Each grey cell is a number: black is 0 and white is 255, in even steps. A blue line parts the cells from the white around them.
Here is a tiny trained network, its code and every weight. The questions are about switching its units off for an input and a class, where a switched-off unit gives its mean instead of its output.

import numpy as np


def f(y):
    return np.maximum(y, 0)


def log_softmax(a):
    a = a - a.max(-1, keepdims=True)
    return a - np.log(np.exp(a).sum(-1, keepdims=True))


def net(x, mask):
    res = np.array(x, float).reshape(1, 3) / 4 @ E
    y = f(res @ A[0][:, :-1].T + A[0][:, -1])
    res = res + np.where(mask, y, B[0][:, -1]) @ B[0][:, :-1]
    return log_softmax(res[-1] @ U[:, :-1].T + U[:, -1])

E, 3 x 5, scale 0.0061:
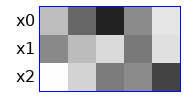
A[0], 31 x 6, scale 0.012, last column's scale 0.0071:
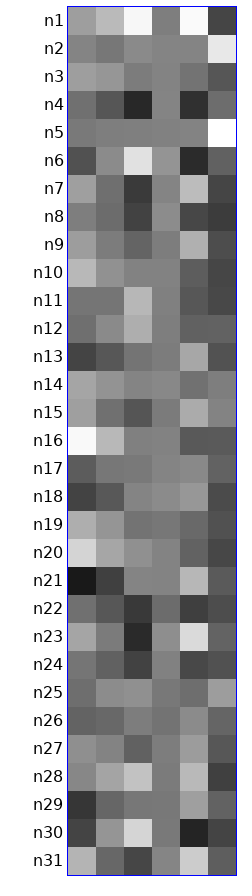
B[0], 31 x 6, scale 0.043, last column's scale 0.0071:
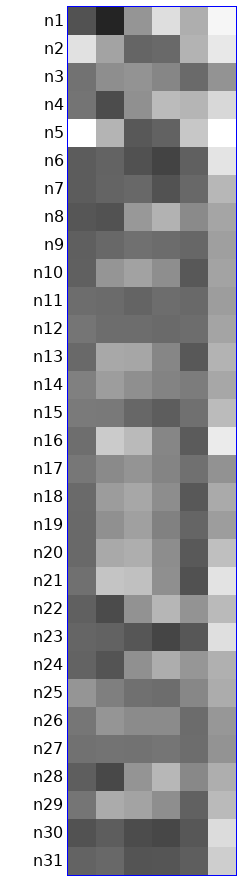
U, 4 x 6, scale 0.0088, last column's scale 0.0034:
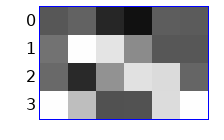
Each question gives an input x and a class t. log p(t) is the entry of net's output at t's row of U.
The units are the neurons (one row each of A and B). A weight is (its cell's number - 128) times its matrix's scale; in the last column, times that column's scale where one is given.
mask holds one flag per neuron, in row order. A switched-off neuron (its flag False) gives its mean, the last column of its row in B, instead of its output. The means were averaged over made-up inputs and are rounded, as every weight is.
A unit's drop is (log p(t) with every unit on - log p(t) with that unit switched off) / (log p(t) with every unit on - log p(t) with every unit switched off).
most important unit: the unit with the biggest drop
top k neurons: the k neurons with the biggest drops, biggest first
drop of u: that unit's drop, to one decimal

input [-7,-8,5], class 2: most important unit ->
n4
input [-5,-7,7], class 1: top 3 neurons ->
[n16, n1, n20]
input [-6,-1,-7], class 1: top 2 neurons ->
[n21, n29]
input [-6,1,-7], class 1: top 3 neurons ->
[n21, n29, n23]
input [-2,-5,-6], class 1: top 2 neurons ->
[n21, n1]
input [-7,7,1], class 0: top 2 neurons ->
[n6, n30]
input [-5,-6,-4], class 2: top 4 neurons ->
[n4, n22, n23, n24]
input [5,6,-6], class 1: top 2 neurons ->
[n21, n13]
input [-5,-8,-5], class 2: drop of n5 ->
0.0
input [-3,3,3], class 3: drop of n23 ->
0.2
